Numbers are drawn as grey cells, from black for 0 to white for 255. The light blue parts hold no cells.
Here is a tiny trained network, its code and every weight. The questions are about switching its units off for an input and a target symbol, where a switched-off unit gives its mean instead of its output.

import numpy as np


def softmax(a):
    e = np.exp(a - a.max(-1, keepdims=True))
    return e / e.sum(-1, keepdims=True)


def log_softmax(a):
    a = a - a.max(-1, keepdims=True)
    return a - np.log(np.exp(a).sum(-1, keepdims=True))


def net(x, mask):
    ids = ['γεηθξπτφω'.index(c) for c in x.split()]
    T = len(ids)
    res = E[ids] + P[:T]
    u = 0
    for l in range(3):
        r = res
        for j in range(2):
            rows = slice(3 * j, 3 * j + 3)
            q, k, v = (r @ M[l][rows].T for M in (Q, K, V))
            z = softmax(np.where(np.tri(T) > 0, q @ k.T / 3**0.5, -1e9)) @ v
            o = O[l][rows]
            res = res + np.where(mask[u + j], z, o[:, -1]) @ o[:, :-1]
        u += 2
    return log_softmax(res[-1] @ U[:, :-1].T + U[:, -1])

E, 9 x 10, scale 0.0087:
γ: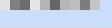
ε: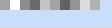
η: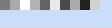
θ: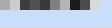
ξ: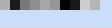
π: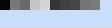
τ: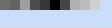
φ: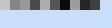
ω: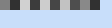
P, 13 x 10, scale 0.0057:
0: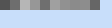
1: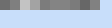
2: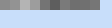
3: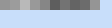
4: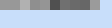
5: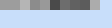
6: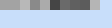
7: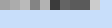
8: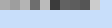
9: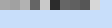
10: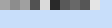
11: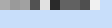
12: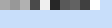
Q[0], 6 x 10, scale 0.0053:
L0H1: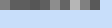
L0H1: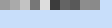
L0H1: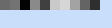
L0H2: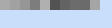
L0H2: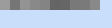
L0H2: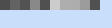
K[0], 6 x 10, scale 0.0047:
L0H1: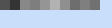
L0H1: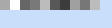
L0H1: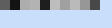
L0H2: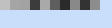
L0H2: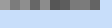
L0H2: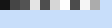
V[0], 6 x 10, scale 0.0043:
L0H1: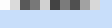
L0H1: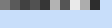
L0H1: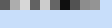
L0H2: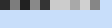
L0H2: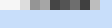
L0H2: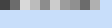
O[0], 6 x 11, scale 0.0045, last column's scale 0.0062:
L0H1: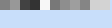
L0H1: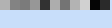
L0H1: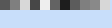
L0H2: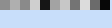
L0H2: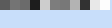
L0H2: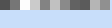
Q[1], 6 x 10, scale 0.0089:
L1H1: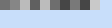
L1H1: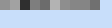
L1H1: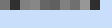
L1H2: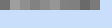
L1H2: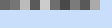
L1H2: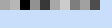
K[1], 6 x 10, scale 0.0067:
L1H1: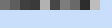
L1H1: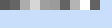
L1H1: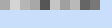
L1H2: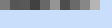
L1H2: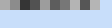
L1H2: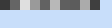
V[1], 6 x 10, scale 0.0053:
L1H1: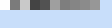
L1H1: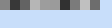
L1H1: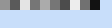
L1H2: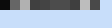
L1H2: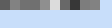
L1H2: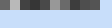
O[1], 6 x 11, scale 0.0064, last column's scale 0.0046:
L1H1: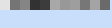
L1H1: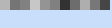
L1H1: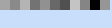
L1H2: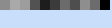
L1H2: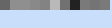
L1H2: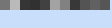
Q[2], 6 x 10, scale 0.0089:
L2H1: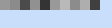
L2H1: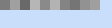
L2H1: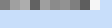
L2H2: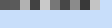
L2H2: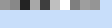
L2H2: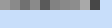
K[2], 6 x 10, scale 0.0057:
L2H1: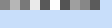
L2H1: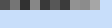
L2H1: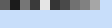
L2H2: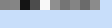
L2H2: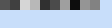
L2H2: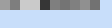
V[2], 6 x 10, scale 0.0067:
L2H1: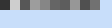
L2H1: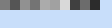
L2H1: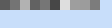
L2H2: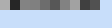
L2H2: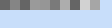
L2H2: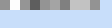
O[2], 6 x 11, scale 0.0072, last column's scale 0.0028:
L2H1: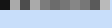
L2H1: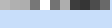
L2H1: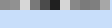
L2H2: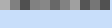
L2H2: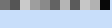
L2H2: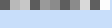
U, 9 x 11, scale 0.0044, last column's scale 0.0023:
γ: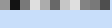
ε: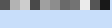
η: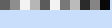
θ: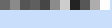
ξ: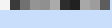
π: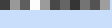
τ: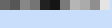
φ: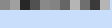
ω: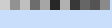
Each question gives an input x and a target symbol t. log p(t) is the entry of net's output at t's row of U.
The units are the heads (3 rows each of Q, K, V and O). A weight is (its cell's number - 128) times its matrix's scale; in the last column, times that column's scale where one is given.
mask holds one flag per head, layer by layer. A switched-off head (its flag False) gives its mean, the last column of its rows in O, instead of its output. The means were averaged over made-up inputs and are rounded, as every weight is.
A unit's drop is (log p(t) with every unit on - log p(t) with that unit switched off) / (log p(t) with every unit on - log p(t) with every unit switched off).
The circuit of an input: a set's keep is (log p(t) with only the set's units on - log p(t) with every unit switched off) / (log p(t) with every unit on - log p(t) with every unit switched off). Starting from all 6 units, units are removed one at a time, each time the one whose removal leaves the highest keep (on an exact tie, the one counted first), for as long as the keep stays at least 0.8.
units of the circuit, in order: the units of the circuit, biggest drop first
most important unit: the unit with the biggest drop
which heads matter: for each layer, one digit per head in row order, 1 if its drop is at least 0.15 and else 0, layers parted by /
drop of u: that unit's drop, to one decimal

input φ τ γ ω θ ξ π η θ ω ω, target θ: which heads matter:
00 / 11 / 01
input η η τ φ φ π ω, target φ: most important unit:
L2H2
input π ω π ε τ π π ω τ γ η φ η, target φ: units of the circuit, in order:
[L0H2 L2H2 L1H1]
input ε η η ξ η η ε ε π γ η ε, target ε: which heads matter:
10 / 00 / 01
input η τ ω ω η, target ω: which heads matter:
00 / 00 / 10
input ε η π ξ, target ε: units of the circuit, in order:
[L2H2 L0H1]
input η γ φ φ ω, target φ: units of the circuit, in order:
[L2H2 L1H1]
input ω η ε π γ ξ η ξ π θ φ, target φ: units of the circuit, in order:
[L0H2 L2H2 L1H1]
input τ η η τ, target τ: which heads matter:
00 / 01 / 10
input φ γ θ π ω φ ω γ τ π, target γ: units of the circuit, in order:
[L1H2 L2H2]
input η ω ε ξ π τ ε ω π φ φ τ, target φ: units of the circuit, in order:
[L2H2 L0H2 L1H1]
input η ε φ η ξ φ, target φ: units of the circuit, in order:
[L2H2 L0H2 L1H1]
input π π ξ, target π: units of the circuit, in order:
[L1H1 L2H1]
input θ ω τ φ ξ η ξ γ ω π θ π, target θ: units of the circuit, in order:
[L1H1 L2H2]
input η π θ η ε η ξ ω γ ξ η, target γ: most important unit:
L1H2
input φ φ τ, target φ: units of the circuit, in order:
[L2H2 L1H1 L0H1]
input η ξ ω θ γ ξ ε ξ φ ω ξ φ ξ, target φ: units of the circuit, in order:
[L0H2 L2H2 L1H1]
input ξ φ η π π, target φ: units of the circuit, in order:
[L2H2 L0H2 L1H1]
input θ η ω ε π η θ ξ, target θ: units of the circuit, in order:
[L1H1 L1H2]
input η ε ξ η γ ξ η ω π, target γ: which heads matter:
00 / 01 / 01
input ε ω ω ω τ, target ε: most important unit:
L2H2
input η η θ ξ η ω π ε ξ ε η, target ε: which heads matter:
00 / 00 / 01
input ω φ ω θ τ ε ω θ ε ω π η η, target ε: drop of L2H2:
1.0
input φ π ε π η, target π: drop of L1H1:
0.7
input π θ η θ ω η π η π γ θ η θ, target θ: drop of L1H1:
0.6
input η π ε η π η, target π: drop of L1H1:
0.8
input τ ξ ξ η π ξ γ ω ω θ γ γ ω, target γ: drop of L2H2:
0.2
